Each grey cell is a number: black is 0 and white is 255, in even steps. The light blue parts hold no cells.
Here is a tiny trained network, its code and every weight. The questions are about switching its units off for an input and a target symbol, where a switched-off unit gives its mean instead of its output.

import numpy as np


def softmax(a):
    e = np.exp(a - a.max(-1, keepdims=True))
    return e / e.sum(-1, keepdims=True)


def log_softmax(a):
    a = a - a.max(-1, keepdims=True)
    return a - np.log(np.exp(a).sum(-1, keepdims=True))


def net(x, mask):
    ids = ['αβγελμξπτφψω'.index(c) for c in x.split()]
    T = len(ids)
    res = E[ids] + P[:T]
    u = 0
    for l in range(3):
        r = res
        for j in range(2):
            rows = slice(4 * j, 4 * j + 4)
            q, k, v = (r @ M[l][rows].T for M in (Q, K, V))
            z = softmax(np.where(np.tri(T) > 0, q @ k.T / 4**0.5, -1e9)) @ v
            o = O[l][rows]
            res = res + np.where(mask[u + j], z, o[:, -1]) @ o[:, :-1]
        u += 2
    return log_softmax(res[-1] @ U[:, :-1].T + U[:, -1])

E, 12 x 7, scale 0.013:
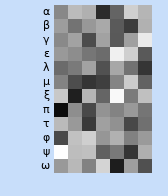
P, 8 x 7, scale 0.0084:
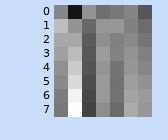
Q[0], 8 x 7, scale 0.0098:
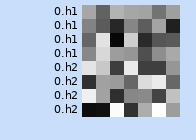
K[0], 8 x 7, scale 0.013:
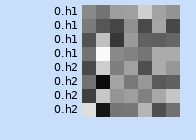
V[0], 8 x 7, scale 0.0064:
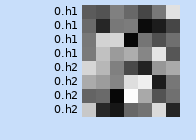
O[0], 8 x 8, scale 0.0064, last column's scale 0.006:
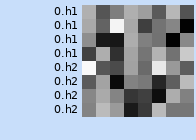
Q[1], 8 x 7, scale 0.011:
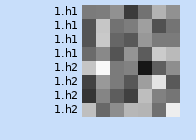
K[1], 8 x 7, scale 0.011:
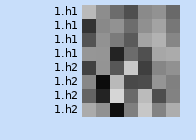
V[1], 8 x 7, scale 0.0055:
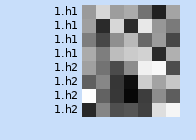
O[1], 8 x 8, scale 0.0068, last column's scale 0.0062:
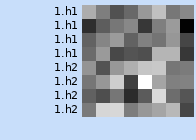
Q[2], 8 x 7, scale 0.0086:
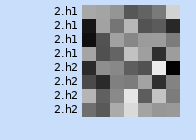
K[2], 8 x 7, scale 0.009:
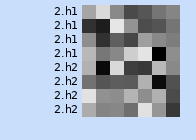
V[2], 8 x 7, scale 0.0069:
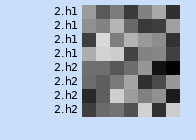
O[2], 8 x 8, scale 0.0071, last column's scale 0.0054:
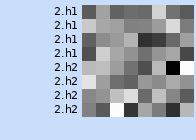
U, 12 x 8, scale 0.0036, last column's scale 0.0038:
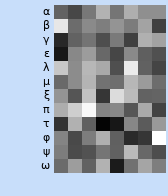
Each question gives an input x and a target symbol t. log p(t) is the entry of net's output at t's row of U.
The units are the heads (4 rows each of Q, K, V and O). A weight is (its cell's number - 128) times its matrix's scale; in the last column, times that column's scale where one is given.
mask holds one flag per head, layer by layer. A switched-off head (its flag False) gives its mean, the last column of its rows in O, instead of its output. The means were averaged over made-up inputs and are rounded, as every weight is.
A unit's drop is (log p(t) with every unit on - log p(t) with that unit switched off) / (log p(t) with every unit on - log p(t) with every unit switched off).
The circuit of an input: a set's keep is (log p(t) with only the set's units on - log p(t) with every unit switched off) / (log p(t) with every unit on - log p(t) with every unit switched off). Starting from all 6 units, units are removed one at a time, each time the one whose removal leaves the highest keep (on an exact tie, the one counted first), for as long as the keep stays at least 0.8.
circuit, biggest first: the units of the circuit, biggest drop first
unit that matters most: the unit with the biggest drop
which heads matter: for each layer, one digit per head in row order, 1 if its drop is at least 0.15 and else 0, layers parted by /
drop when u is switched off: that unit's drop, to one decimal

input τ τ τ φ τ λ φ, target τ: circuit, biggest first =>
(0.h2 1.h2 0.h1)
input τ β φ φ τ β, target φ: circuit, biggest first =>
(0.h2 2.h1)
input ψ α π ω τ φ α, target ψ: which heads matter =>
11 / 01 / 10
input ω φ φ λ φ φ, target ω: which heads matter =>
11 / 01 / 01
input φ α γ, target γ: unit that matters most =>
2.h2
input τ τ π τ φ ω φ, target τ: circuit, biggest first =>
(0.h2 0.h1 1.h2)
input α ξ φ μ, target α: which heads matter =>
01 / 01 / 01
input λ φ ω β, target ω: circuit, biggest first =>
(2.h2 0.h2 1.h2 0.h1)
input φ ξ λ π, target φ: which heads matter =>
01 / 01 / 10
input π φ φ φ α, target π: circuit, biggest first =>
(1.h2 0.h2 2.h1)
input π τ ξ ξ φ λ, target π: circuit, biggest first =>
(1.h2 0.h2 2.h1 0.h1)
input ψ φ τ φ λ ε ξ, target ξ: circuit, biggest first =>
(1.h2 0.h1)
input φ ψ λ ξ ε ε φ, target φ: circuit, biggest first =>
(0.h2 1.h2 2.h1 0.h1)
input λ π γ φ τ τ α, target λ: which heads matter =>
10 / 10 / 01
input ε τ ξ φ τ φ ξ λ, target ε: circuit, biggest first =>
(2.h1 1.h2 0.h2 2.h2)
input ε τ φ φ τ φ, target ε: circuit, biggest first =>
(2.h1 1.h2 2.h2 0.h2)
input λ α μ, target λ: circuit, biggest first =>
(2.h2 1.h1 0.h1 0.h2)
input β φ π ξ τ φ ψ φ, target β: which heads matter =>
10 / 11 / 11
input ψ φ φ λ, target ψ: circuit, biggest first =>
(1.h2 0.h1 0.h2 2.h1)
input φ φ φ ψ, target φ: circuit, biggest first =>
(0.h2 2.h1 1.h2)
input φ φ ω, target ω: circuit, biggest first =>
(2.h2 0.h1 1.h2)
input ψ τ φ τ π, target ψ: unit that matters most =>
1.h2
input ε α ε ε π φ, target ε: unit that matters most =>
2.h1
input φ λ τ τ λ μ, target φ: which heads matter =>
01 / 11 / 10
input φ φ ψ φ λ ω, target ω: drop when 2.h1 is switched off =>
0.2
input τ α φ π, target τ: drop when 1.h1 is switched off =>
-0.1
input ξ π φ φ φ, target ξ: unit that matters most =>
1.h1
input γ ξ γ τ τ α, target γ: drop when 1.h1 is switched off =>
0.0
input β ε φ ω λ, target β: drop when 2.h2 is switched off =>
0.4
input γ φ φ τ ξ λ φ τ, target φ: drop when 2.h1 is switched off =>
0.5
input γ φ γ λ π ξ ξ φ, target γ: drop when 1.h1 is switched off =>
0.0
